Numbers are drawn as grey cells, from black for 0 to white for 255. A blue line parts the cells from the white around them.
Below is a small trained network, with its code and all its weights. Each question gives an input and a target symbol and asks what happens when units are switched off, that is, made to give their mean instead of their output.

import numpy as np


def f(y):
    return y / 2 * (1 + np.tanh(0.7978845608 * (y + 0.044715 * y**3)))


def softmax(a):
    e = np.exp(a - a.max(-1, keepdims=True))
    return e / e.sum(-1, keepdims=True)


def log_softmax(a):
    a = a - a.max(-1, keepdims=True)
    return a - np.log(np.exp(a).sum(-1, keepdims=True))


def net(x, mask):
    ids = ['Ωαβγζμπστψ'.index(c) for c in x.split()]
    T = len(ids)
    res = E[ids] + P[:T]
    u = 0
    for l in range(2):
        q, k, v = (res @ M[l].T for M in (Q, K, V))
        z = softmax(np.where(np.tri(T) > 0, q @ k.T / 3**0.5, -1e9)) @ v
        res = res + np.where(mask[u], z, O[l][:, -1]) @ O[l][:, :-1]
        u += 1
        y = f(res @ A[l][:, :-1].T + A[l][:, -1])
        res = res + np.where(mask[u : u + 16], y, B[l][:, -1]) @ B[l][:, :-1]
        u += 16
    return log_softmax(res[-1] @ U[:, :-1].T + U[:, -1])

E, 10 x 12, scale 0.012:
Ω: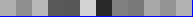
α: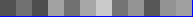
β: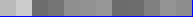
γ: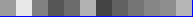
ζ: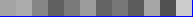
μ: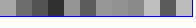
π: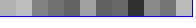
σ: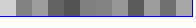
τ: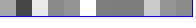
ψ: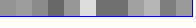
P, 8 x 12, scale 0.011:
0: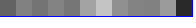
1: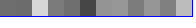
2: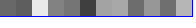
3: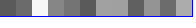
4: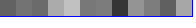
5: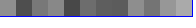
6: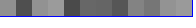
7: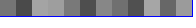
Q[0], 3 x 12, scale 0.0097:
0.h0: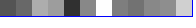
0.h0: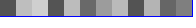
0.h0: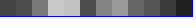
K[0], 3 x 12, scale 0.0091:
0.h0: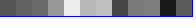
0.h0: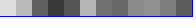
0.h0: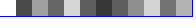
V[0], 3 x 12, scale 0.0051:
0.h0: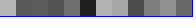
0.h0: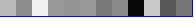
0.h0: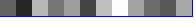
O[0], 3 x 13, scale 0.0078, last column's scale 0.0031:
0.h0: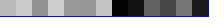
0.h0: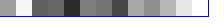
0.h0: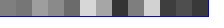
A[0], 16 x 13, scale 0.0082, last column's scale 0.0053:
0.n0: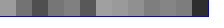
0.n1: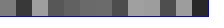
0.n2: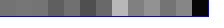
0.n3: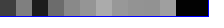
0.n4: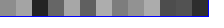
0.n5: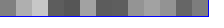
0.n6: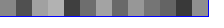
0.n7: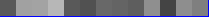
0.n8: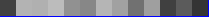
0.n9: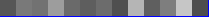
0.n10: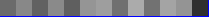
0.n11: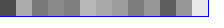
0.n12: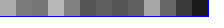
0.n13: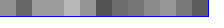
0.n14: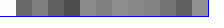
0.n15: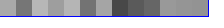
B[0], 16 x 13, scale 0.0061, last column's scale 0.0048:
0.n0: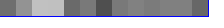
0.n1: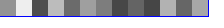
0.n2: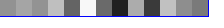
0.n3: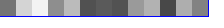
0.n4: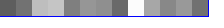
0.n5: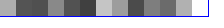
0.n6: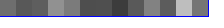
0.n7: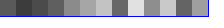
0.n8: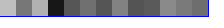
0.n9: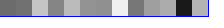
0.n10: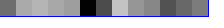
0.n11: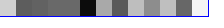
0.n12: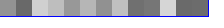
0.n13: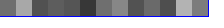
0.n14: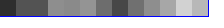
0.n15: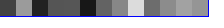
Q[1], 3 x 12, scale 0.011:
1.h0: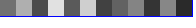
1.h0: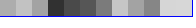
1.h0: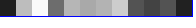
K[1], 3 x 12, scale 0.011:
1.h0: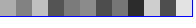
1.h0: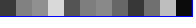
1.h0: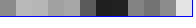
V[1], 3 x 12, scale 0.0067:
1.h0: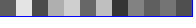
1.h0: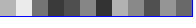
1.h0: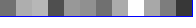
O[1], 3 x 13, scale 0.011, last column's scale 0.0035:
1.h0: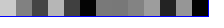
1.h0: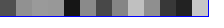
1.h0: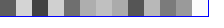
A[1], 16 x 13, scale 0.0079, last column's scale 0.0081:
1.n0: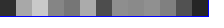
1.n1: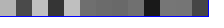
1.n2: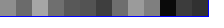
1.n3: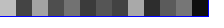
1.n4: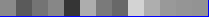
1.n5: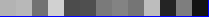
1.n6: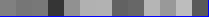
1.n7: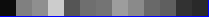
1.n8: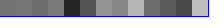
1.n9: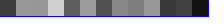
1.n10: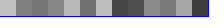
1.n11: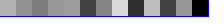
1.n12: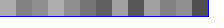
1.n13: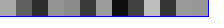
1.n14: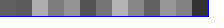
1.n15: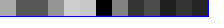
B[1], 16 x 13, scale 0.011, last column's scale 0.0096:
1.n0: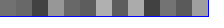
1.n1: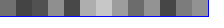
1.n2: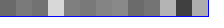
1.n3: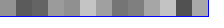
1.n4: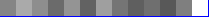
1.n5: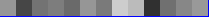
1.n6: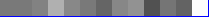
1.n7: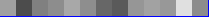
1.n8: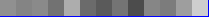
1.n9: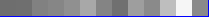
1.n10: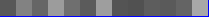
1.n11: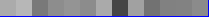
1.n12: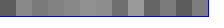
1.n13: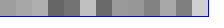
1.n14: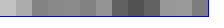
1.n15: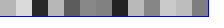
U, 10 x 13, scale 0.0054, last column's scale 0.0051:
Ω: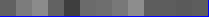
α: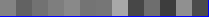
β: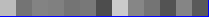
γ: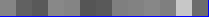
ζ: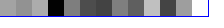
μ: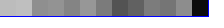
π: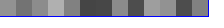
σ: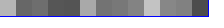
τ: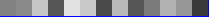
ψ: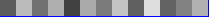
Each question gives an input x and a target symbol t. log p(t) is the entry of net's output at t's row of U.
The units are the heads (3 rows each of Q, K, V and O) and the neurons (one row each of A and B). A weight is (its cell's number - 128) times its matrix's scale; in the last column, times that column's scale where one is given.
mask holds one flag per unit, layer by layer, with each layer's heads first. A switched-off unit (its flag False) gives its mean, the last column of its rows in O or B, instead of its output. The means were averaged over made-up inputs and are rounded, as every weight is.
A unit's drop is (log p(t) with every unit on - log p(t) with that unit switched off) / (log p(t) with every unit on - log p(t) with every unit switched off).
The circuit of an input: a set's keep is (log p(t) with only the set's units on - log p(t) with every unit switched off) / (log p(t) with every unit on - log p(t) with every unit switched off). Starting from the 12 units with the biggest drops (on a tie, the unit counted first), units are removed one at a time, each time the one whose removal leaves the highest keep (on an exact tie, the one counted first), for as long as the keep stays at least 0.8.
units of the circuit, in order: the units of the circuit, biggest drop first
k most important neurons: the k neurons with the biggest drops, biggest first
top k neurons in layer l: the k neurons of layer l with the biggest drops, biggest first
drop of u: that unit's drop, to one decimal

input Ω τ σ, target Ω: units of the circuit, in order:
1.h0; 1.n0; 0.h0
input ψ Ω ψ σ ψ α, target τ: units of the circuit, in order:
1.h0; 0.h0; 0.n9
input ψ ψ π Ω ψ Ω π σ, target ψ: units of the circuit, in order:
1.h0; 0.h0; 0.n3
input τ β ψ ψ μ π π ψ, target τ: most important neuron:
0.n5
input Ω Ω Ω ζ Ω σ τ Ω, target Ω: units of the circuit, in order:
1.h0; 1.n0; 0.h0
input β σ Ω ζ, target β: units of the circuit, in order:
1.h0; 1.n5
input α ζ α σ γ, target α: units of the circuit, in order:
1.h0; 0.h0; 1.n1; 1.n10
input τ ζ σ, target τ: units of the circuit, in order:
1.h0; 0.n1
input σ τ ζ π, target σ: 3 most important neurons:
1.n3; 0.n14; 1.n1
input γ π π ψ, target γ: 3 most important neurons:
1.n7; 1.n9; 1.n0
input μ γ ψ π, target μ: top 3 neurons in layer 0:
0.n4; 0.n5; 0.n3
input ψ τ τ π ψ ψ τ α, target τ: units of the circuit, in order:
0.h0; 1.h0; 0.n9
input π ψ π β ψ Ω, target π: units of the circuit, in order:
1.h0; 0.h0; 1.n2
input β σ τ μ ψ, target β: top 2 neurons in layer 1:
1.n5; 1.n13
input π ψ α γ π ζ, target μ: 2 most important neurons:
1.n10; 1.n13
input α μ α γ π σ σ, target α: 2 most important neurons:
1.n1; 0.n3
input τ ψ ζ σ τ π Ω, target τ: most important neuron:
0.n5
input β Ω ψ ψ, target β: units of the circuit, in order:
1.h0; 1.n5; 0.h0
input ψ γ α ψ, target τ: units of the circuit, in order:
1.h0; 0.h0; 0.n3
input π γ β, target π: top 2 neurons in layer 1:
1.n2; 1.n3
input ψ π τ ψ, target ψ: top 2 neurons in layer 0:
0.n3; 0.n1
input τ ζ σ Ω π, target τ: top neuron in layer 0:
0.n5
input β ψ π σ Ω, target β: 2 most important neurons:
1.n5; 0.n5
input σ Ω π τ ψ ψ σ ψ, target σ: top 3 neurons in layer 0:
0.n14; 0.n9; 0.n6
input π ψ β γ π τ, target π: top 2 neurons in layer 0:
0.n9; 0.n7
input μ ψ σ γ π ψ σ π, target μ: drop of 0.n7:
-0.1
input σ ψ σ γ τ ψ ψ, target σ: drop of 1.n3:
0.6
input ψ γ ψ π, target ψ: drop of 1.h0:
1.1
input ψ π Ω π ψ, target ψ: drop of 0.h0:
0.4
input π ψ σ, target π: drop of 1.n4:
0.0
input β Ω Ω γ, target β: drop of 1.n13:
0.1
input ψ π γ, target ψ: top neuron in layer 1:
1.n8
